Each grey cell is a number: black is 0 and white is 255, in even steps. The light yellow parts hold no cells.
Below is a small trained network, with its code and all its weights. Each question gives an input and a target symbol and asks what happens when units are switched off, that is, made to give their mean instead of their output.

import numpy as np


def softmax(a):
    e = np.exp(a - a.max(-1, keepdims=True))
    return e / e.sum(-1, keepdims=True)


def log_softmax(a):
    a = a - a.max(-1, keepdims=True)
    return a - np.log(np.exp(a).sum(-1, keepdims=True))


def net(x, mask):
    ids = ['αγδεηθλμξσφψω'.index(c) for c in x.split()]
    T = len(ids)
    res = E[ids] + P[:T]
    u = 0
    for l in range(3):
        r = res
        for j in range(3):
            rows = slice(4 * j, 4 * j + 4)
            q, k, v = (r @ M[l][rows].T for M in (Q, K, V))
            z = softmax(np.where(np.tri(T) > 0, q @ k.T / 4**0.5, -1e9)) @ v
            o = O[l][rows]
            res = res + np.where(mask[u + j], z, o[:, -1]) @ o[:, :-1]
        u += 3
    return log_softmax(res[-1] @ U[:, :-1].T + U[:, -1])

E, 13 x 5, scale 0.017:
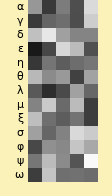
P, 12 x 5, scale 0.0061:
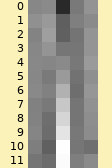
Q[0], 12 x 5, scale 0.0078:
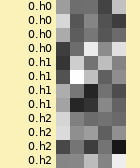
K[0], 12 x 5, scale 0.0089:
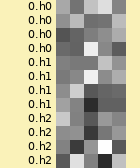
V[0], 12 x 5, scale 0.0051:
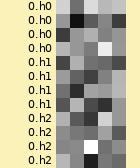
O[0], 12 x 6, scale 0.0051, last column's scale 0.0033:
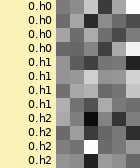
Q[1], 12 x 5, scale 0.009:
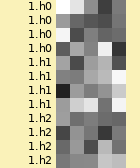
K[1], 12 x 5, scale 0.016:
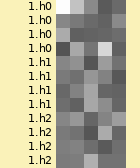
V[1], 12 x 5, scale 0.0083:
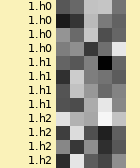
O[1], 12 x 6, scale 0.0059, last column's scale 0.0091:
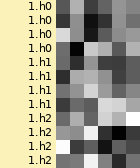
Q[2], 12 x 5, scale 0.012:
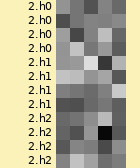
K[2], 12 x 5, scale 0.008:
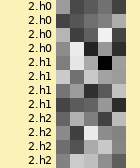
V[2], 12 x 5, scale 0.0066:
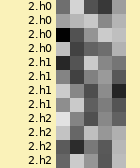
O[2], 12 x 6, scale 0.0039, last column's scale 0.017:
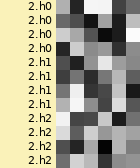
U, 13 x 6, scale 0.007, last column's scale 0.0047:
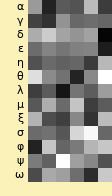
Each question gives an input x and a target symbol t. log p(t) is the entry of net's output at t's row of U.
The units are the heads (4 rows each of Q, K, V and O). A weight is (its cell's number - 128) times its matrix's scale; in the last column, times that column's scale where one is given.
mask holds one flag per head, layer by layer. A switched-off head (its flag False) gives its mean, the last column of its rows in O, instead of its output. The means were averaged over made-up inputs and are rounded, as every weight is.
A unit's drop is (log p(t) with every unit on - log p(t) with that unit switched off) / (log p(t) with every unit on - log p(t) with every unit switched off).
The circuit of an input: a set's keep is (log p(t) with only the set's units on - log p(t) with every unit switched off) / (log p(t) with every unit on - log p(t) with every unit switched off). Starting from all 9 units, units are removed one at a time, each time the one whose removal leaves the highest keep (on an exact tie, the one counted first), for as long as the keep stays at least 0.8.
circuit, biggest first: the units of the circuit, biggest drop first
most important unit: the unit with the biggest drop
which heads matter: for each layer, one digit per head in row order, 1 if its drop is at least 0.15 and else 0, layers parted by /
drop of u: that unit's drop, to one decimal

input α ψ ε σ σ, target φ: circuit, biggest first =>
1.h0; 2.h2
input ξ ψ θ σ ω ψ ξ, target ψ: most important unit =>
2.h0
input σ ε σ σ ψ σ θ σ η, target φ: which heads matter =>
000 / 101 / 000
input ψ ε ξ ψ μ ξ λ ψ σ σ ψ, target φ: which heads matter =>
000 / 110 / 011
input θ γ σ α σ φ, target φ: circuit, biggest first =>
1.h0; 2.h2
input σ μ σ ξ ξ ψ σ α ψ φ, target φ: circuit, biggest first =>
1.h0; 0.h2
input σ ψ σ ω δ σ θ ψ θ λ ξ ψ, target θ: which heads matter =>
100 / 111 / 010
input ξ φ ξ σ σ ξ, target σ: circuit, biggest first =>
2.h0; 1.h2
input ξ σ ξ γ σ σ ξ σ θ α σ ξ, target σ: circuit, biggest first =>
1.h2; 1.h1
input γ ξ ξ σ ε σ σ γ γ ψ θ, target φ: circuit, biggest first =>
1.h0; 2.h2; 1.h1
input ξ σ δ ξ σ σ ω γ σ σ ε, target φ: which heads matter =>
000 / 000 / 000
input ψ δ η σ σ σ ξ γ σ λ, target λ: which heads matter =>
000 / 100 / 000
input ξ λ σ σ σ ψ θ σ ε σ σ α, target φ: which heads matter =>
000 / 111 / 001
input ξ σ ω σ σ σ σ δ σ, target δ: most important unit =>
1.h0
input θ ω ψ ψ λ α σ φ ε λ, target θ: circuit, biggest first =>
1.h0; 2.h1; 2.h0; 0.h2
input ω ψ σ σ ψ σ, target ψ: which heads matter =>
000 / 001 / 011
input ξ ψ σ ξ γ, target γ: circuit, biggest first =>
1.h0; 2.h1; 1.h1
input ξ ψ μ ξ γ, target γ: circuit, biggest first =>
1.h0; 2.h1; 0.h2; 1.h1
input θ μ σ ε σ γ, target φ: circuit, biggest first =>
1.h0; 1.h1; 2.h2
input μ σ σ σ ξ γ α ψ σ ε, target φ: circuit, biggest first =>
1.h0
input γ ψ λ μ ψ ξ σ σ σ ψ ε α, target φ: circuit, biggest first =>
1.h0; 2.h2; 1.h1
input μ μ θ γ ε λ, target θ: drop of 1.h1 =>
0.1
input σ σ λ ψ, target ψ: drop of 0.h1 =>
0.1
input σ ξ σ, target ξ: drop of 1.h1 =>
0.2
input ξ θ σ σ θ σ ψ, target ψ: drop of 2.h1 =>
0.5
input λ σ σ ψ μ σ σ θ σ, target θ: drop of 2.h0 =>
0.4
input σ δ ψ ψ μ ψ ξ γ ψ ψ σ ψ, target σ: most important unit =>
0.h2
